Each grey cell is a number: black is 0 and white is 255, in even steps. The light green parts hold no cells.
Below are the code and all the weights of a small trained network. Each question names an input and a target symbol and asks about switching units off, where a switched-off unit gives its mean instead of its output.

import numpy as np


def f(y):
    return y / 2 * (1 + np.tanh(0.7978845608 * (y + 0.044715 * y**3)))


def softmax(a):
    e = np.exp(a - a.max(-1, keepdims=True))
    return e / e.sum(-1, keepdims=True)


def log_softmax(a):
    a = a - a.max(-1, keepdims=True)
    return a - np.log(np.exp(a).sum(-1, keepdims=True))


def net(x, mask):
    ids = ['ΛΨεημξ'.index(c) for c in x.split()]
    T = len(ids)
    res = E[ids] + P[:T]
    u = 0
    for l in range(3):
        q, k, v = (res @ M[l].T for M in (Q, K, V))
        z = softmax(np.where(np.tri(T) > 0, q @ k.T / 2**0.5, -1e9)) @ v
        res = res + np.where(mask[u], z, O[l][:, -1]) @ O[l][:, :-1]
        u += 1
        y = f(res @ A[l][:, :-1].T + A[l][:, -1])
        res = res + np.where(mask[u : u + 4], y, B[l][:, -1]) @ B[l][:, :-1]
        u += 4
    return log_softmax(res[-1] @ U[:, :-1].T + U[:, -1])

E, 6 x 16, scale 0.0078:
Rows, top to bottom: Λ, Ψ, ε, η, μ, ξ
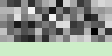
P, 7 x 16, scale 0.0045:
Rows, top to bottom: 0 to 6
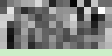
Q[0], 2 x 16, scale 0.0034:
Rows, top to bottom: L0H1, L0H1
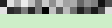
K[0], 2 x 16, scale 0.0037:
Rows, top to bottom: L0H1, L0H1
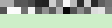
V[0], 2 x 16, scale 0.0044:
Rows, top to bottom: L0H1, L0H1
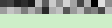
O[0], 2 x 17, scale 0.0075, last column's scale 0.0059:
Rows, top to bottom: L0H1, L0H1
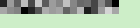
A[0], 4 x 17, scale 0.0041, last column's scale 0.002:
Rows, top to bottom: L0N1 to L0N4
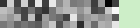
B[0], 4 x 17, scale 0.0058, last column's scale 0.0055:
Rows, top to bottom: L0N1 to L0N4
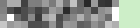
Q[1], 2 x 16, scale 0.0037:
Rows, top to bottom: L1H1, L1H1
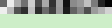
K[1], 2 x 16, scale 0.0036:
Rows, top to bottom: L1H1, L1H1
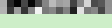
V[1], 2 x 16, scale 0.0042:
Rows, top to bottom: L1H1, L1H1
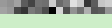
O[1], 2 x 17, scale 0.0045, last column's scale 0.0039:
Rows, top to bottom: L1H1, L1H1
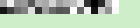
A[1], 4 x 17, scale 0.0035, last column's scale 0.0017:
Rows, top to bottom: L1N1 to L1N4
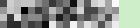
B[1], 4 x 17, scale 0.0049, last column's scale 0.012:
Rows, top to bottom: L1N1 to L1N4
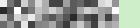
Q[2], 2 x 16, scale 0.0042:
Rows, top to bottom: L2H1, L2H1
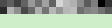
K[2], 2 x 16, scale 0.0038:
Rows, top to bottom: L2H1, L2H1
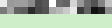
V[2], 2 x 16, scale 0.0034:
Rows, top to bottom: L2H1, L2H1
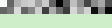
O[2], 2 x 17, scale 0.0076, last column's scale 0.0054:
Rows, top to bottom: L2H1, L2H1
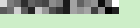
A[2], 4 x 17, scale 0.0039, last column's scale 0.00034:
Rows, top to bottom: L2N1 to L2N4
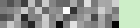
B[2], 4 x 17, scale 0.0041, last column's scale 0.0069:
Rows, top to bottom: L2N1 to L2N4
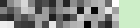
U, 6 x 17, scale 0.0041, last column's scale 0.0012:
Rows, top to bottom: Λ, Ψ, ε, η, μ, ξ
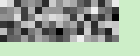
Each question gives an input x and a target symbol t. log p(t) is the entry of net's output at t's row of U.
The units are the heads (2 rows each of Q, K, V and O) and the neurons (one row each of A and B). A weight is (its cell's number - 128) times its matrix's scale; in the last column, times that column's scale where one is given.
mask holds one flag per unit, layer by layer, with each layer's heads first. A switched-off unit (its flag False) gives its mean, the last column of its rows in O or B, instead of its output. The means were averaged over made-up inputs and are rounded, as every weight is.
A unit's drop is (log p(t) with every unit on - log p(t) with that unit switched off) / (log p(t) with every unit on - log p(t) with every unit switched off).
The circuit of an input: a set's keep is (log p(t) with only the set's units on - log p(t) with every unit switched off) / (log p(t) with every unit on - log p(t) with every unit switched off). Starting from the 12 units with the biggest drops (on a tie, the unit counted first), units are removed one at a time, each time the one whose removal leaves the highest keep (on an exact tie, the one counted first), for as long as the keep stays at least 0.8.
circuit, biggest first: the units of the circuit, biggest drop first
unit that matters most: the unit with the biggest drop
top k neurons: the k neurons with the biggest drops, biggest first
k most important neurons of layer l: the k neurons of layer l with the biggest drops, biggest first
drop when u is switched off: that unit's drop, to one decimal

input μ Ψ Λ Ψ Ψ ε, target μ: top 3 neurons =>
L1N3, L0N3, L0N1
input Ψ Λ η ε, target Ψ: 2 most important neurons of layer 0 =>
L0N2, L0N4
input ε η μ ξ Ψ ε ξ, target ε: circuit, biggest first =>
L1H1, L0H1
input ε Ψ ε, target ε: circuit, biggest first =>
L1H1, L0H1, L1N2
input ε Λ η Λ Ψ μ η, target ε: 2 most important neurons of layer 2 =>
L2N1, L2N2
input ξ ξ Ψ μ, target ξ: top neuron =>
L2N3
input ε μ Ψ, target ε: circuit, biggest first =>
L1H1, L0H1, L2N1
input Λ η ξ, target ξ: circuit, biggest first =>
L2H1, L0H1
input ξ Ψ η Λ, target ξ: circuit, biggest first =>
L2H1, L1H1, L1N4
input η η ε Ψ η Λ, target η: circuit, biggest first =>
L2H1, L2N2
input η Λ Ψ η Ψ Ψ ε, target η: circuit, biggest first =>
L2H1, L2N2, L0N3
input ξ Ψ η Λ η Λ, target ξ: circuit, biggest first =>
L2H1, L1N4
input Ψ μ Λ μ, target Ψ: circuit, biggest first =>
L0H1, L0N3, L1N2
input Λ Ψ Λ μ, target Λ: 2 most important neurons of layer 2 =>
L2N3, L2N1
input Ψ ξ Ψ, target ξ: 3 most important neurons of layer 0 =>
L0N3, L0N2, L0N4
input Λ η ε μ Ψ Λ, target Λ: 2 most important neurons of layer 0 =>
L0N2, L0N4
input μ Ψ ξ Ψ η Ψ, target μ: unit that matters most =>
L2H1
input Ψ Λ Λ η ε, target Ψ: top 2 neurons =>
L1N2, L1N1
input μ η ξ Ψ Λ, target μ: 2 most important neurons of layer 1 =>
L1N3, L1N2
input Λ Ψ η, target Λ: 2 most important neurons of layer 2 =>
L2N3, L2N1
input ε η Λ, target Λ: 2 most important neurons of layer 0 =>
L0N4, L0N2
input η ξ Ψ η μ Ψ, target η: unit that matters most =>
L0H1
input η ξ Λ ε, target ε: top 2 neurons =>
L0N1, L2N1
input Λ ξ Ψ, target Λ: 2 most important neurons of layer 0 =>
L0N2, L0N1
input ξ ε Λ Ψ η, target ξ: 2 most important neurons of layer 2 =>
L2N3, L2N2
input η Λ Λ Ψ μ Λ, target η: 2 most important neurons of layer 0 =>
L0N3, L0N4
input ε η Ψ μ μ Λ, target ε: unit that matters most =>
L1H1
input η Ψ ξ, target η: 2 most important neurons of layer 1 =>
L1N2, L1N4
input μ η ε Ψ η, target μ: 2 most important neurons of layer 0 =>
L0N3, L0N2
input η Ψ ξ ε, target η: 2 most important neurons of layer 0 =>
L0N3, L0N1
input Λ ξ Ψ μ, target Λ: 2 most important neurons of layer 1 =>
L1N2, L1N1
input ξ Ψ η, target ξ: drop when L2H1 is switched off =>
0.9
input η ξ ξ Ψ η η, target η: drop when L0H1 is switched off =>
0.1
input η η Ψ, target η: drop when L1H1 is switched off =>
0.1
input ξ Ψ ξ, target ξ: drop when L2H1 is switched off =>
0.3
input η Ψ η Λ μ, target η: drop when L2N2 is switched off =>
0.0
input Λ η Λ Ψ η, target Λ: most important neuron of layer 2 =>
L2N3
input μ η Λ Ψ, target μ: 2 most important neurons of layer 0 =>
L0N3, L0N1
